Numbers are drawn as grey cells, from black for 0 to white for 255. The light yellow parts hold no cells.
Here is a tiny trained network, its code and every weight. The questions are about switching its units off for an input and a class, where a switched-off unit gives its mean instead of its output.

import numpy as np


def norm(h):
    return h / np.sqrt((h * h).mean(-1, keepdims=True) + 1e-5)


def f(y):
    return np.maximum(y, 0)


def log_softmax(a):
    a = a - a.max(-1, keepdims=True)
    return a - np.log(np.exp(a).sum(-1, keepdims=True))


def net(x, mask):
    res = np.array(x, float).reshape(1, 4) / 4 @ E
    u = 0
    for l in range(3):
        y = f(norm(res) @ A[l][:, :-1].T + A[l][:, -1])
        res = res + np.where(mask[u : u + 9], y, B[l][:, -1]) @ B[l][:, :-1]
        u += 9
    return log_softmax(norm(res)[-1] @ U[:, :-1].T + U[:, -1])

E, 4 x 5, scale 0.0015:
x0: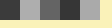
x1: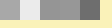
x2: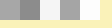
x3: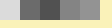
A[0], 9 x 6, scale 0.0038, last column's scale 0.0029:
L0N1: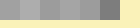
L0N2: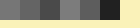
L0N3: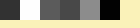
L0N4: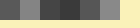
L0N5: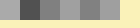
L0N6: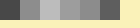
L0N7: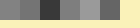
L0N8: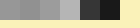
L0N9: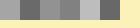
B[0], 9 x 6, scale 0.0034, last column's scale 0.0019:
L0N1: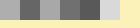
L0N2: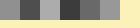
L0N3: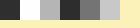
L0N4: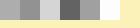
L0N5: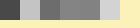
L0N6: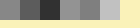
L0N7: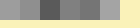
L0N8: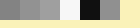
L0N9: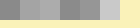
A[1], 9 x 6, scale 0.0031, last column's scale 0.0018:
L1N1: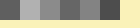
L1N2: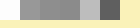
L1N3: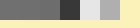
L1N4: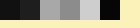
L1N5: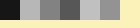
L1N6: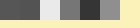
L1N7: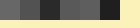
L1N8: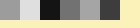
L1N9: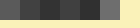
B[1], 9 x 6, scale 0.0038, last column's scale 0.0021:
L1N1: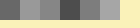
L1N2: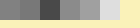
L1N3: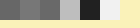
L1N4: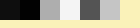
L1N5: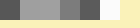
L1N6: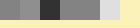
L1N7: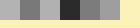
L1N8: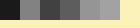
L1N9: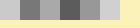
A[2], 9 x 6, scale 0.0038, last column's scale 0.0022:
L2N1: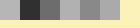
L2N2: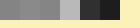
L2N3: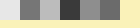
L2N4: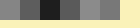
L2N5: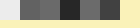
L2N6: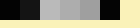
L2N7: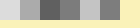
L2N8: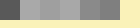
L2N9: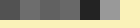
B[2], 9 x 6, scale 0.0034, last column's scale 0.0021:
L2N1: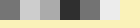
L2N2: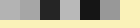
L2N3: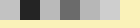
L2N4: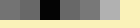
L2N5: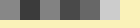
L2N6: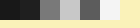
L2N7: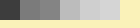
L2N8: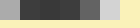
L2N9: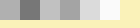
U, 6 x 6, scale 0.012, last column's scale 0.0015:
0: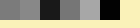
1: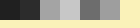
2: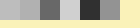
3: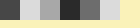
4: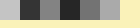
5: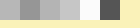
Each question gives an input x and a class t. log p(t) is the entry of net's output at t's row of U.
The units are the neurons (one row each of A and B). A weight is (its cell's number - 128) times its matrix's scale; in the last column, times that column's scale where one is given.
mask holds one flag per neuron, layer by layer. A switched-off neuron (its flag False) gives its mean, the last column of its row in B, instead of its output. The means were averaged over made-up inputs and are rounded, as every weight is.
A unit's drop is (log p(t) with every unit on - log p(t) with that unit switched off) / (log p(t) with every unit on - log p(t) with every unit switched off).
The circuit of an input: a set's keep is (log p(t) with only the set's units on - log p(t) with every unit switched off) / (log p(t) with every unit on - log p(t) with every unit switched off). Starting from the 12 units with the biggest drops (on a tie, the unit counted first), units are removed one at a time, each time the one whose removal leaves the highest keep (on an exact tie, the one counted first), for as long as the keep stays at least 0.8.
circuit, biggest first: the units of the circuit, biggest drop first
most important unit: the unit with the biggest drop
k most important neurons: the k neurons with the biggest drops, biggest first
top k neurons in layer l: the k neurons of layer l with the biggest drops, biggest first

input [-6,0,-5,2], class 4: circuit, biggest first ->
L1N9; L1N3
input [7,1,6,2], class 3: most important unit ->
L1N4
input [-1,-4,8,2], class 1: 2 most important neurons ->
L0N4; L2N6
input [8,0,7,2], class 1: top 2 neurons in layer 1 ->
L1N3; L1N9
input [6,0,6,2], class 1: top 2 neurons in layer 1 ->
L1N3; L1N9
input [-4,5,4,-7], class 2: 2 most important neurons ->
L0N4; L1N9
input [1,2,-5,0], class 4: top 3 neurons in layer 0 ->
L0N5; L0N2; L0N9
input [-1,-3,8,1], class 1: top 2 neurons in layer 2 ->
L2N6; L2N9
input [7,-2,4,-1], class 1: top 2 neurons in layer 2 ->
L2N6; L2N1
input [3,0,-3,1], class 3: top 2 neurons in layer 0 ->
L0N3; L0N1
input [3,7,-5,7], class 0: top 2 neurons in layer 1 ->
L1N5; L1N8
